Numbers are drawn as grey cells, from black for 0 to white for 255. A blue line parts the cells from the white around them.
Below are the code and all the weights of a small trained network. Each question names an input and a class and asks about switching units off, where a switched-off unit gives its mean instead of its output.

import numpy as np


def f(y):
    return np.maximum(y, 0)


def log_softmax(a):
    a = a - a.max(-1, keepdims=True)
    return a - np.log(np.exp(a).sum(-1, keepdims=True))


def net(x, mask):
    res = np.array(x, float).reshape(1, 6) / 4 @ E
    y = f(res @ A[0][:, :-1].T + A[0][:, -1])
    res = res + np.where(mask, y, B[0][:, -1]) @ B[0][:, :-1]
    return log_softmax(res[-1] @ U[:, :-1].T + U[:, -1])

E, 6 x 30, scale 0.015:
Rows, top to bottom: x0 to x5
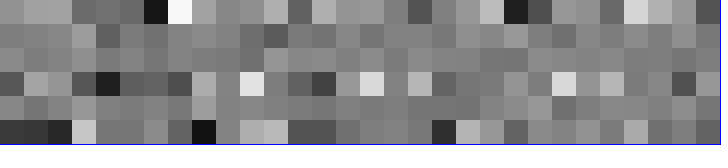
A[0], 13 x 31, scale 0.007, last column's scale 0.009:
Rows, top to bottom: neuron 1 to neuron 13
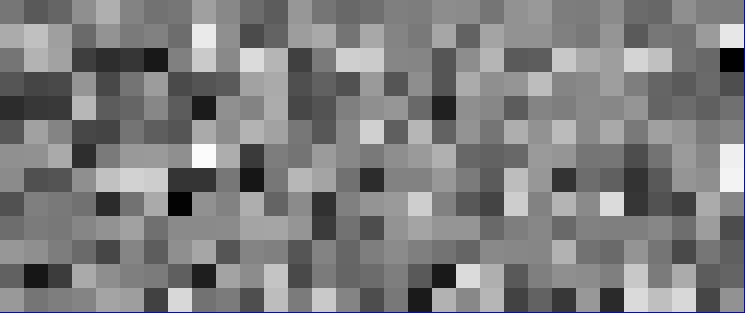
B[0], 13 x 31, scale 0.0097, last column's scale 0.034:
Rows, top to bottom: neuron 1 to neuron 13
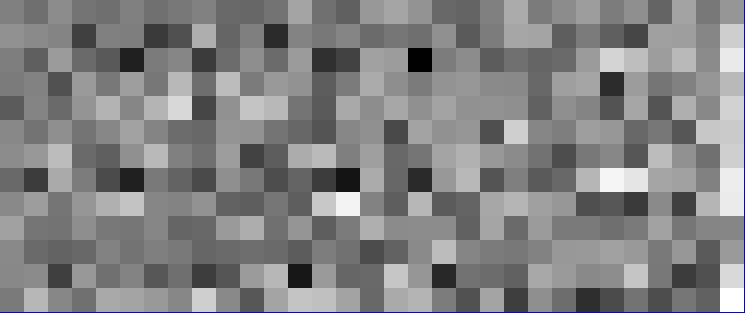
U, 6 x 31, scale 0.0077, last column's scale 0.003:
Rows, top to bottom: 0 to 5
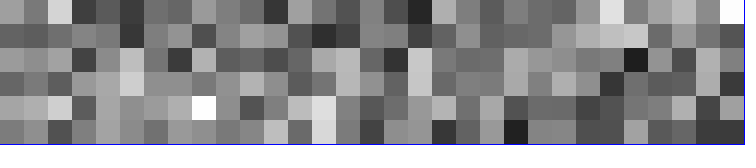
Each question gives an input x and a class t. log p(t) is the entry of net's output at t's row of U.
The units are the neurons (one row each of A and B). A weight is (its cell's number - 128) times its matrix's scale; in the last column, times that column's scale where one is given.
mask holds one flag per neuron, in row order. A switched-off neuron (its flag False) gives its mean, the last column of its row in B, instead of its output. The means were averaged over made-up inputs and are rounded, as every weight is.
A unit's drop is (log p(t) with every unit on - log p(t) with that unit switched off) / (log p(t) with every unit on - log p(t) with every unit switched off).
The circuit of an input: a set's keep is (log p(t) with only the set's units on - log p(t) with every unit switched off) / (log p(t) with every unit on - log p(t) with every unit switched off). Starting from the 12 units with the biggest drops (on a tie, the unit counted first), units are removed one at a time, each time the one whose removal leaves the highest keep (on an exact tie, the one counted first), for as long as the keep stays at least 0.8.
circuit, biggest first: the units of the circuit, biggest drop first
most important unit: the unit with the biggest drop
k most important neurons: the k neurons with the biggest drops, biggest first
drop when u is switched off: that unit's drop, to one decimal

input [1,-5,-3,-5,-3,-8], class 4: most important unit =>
neuron 3
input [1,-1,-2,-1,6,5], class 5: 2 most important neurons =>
(neuron 3; neuron 8)
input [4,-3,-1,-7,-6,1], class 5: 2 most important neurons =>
(neuron 7; neuron 12)
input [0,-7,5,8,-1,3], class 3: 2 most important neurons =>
(neuron 9; neuron 8)
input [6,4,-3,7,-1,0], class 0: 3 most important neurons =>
(neuron 12; neuron 5; neuron 4)
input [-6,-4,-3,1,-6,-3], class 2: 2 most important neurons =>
(neuron 9; neuron 3)
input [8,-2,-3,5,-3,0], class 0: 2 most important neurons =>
(neuron 12; neuron 5)
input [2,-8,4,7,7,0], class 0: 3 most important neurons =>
(neuron 3; neuron 12; neuron 5)
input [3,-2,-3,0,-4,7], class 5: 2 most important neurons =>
(neuron 8; neuron 12)
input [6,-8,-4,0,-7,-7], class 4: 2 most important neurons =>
(neuron 8; neuron 13)
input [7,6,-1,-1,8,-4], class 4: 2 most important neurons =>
(neuron 13; neuron 8)
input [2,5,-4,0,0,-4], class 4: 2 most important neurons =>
(neuron 8; neuron 3)
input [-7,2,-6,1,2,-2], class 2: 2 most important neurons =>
(neuron 9; neuron 3)
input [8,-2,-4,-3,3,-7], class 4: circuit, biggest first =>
(neuron 13)
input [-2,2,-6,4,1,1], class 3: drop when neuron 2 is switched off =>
0.1
